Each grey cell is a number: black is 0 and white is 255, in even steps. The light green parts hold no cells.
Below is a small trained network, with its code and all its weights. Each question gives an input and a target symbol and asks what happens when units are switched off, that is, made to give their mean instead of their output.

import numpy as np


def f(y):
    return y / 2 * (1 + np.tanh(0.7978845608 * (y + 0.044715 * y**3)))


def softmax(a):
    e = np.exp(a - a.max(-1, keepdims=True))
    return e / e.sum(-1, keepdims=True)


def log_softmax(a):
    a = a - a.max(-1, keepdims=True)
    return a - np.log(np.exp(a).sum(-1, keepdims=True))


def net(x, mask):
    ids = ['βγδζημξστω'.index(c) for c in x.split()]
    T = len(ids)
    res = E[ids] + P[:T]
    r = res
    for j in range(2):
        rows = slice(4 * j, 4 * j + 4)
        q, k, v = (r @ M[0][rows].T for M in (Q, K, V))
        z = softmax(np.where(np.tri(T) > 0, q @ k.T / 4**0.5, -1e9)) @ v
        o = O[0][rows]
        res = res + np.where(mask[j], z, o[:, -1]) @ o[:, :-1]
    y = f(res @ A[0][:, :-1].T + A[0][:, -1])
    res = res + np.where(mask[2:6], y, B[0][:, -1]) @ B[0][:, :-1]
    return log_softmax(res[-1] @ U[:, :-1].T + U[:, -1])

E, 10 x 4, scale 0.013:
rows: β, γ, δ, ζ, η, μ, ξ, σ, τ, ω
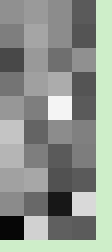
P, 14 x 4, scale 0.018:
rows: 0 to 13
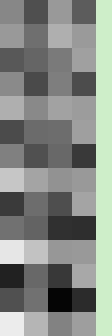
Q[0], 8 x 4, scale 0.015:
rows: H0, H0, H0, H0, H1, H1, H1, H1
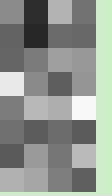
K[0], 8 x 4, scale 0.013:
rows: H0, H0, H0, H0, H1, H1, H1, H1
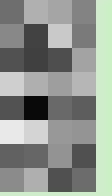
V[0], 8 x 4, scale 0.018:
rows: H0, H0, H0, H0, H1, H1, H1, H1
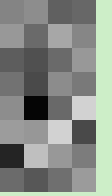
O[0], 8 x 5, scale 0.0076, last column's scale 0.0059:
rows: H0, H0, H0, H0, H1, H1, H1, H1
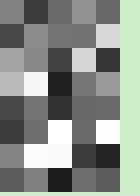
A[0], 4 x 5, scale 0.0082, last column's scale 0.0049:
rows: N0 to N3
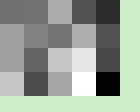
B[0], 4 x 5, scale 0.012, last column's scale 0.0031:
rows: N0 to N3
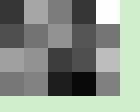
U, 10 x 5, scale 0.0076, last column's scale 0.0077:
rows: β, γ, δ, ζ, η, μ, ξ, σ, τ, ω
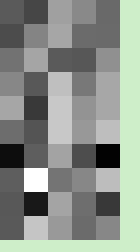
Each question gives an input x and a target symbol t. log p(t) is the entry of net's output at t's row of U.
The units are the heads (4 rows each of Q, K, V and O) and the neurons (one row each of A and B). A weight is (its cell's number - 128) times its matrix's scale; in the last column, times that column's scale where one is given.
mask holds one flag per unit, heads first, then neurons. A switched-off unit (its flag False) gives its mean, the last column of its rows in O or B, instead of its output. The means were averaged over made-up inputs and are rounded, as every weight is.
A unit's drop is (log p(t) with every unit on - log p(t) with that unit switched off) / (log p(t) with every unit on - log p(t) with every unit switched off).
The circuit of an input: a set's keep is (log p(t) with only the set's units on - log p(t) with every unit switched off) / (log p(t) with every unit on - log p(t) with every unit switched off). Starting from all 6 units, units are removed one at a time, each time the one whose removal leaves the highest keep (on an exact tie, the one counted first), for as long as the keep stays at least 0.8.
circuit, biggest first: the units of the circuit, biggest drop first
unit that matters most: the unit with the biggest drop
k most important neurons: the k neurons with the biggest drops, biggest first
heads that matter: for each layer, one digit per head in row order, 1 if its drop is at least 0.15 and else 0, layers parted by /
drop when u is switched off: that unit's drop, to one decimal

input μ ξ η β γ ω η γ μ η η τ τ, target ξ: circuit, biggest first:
H1; N0; H0
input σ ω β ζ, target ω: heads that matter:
01
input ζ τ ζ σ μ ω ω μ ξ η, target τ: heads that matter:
01
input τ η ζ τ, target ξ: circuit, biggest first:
H1; H0
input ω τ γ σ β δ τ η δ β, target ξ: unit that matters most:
N0
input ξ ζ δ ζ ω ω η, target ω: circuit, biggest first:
H1; N0
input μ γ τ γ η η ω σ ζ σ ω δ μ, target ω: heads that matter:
11
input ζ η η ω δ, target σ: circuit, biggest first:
H1; N2
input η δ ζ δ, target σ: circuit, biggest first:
H0; H1
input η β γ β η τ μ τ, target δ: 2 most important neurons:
N3; N2
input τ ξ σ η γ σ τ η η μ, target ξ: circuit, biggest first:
N0; H0; H1
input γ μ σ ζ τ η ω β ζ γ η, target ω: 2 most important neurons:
N0; N2
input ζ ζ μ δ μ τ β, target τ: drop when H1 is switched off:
1.2
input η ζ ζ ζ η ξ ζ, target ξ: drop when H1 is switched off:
1.0
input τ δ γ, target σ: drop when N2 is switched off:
0.0
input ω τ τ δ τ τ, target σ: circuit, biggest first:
H1
